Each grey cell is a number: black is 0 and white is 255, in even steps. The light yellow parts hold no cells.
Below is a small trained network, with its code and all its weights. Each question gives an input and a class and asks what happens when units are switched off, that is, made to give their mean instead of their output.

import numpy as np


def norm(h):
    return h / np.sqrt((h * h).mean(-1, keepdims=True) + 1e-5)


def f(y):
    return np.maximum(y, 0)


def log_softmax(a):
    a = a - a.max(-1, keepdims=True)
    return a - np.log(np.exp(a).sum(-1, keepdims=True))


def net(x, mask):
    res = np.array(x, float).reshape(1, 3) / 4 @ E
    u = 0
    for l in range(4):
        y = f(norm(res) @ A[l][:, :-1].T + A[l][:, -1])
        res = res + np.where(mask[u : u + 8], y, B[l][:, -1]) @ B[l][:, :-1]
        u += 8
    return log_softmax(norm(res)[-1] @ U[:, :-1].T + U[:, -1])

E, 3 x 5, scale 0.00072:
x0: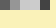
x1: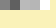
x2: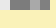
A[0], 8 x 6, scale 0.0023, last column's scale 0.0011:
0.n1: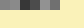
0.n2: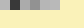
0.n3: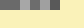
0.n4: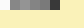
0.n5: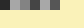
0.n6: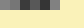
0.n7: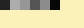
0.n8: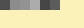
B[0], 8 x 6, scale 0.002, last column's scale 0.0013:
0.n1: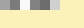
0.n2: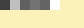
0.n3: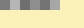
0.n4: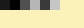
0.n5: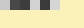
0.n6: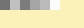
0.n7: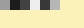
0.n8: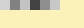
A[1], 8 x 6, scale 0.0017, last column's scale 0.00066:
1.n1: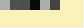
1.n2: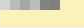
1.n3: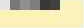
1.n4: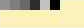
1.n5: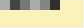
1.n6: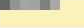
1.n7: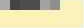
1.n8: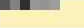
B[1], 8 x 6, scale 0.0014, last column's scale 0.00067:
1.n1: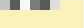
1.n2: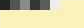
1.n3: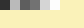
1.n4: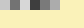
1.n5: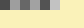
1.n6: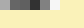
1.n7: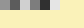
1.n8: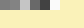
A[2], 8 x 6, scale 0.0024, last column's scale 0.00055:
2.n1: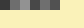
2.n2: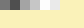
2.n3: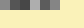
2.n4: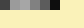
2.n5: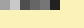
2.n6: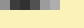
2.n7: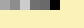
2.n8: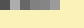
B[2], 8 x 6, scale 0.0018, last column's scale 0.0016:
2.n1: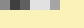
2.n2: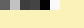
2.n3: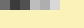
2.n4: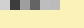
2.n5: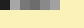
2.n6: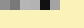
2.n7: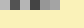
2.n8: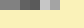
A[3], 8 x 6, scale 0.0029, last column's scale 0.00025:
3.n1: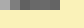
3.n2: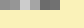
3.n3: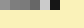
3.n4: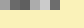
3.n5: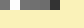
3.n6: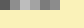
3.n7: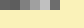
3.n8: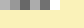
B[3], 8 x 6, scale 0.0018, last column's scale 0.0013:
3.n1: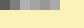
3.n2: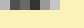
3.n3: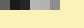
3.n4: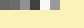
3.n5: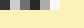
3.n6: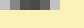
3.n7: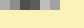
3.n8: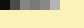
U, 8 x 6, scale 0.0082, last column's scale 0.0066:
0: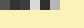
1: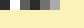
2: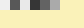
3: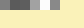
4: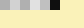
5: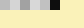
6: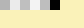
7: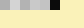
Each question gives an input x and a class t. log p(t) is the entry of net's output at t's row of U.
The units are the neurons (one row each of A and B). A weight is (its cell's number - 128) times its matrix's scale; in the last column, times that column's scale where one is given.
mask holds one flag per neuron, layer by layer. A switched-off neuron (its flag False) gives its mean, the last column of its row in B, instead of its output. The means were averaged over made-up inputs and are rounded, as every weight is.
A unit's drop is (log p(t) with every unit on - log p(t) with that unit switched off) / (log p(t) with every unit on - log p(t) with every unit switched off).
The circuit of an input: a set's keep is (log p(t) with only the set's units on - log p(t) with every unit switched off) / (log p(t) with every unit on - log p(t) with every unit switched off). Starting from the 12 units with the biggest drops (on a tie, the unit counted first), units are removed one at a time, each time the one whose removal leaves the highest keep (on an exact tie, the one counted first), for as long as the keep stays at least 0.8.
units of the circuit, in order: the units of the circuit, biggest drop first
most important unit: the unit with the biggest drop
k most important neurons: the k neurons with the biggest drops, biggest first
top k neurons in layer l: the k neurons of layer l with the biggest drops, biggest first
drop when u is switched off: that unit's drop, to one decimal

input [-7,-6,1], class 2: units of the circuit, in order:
[1.n1 0.n1]
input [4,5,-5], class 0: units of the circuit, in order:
[0.n7 2.n2 3.n5]
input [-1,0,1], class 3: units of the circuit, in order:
[2.n2]
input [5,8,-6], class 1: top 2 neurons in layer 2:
[2.n2 2.n3]
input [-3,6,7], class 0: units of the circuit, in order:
[0.n4 2.n2]
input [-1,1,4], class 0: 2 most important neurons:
[0.n4 0.n6]
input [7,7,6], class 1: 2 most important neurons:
[2.n2 0.n5]
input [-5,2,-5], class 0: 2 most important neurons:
[0.n5 0.n7]
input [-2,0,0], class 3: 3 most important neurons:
[0.n1 1.n2 2.n1]
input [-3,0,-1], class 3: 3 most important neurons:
[0.n1 1.n2 0.n5]
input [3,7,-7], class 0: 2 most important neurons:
[2.n2 0.n7]
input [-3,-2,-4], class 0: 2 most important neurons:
[0.n5 0.n7]
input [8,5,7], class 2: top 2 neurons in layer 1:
[1.n2 1.n6]
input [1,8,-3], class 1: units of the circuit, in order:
[2.n2]
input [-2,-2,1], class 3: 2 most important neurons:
[1.n2 0.n1]
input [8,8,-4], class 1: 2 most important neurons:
[2.n2 0.n1]
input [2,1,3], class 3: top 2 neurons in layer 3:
[3.n4 3.n7]
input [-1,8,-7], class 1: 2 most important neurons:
[2.n2 0.n4]
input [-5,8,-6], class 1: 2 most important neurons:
[2.n2 0.n4]
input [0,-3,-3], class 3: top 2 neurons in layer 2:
[2.n2 2.n3]
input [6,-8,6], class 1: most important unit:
1.n3
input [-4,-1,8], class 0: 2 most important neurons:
[0.n4 2.n6]
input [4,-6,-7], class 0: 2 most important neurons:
[0.n7 2.n2]
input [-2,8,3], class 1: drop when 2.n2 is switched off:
0.6
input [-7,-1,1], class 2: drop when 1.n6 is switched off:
0.0
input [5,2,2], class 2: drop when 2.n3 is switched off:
0.1
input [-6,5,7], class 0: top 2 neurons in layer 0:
[0.n4 0.n8]
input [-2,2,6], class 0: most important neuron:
[0.n4]
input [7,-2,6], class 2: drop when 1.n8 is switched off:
-0.1
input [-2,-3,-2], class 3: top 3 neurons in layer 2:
[2.n2 2.n1 2.n4]
